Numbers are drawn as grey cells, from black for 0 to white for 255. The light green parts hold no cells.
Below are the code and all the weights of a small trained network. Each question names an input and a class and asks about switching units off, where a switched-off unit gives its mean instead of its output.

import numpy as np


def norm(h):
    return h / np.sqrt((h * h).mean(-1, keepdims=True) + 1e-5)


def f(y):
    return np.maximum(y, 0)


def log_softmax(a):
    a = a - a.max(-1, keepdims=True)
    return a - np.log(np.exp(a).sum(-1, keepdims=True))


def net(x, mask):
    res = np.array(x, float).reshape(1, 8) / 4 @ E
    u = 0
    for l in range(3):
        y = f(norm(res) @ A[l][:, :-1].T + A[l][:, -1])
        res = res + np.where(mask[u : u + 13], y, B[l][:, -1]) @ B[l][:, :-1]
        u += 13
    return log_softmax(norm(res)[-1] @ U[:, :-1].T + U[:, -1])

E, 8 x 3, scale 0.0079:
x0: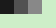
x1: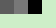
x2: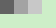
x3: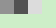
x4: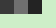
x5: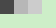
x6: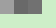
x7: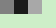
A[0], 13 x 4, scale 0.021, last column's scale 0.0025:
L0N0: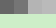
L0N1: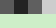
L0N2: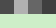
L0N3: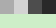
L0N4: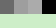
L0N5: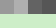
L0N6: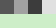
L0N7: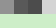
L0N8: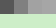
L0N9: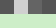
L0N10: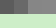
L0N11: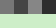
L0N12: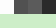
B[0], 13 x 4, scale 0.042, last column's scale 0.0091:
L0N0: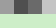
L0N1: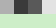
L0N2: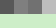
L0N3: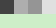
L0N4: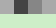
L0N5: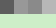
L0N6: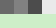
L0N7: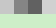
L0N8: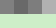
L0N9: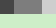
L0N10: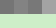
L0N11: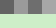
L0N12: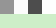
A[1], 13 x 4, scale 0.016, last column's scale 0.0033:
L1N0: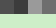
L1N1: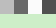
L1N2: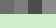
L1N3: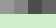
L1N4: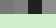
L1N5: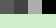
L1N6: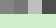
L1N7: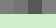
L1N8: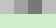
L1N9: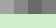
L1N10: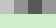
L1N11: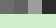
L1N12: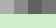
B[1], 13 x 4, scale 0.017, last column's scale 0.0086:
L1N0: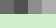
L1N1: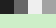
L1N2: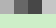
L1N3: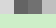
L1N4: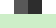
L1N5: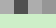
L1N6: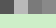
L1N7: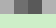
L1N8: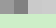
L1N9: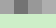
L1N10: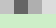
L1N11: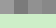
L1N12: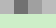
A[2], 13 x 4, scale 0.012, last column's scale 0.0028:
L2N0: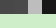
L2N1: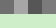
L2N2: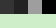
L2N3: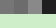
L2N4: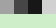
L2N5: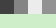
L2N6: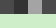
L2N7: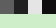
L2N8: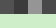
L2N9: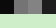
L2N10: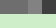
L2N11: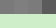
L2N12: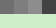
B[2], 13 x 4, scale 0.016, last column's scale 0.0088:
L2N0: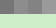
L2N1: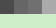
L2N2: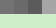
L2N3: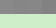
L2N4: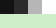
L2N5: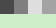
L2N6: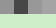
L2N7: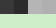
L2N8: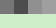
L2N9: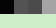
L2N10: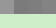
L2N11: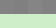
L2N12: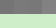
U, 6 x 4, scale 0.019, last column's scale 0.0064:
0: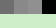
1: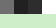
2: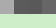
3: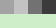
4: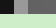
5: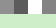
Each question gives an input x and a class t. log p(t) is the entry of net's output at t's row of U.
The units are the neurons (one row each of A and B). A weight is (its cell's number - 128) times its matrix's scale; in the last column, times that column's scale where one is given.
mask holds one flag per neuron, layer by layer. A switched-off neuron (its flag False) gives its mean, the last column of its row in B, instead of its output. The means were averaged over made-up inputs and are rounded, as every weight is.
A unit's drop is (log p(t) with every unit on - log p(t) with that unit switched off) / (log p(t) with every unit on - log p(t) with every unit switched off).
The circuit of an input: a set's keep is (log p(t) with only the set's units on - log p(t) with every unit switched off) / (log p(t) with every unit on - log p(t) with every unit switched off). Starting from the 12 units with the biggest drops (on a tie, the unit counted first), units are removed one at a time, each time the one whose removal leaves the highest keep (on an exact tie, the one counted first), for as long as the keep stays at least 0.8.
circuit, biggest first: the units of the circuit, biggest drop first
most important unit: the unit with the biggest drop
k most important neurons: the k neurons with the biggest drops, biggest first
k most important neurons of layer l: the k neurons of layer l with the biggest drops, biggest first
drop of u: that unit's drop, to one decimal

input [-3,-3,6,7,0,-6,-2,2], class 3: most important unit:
L0N1
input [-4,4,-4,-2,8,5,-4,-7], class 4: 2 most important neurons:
L0N3; L0N1
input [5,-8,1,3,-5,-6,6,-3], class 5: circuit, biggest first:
L0N6; L0N1
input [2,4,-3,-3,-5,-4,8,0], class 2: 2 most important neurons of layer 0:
L0N1; L0N7
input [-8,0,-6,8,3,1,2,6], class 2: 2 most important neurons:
L0N3; L0N1
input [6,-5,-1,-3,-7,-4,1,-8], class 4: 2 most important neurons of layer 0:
L0N1; L0N3
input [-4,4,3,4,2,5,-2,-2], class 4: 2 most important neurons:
L0N1; L0N9
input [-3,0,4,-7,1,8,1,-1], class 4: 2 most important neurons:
L0N1; L0N3
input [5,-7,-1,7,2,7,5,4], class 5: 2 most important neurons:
L0N6; L0N12
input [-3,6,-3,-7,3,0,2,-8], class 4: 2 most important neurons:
L0N3; L0N1
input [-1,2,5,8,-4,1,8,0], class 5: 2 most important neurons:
L0N6; L0N1
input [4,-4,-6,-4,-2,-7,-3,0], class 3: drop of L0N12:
0.4
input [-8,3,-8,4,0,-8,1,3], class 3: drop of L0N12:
0.4
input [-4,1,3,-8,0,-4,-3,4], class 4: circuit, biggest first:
L0N3
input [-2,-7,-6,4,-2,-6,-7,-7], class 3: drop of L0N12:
0.2
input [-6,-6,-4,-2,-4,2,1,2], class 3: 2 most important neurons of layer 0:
L0N12; L0N1
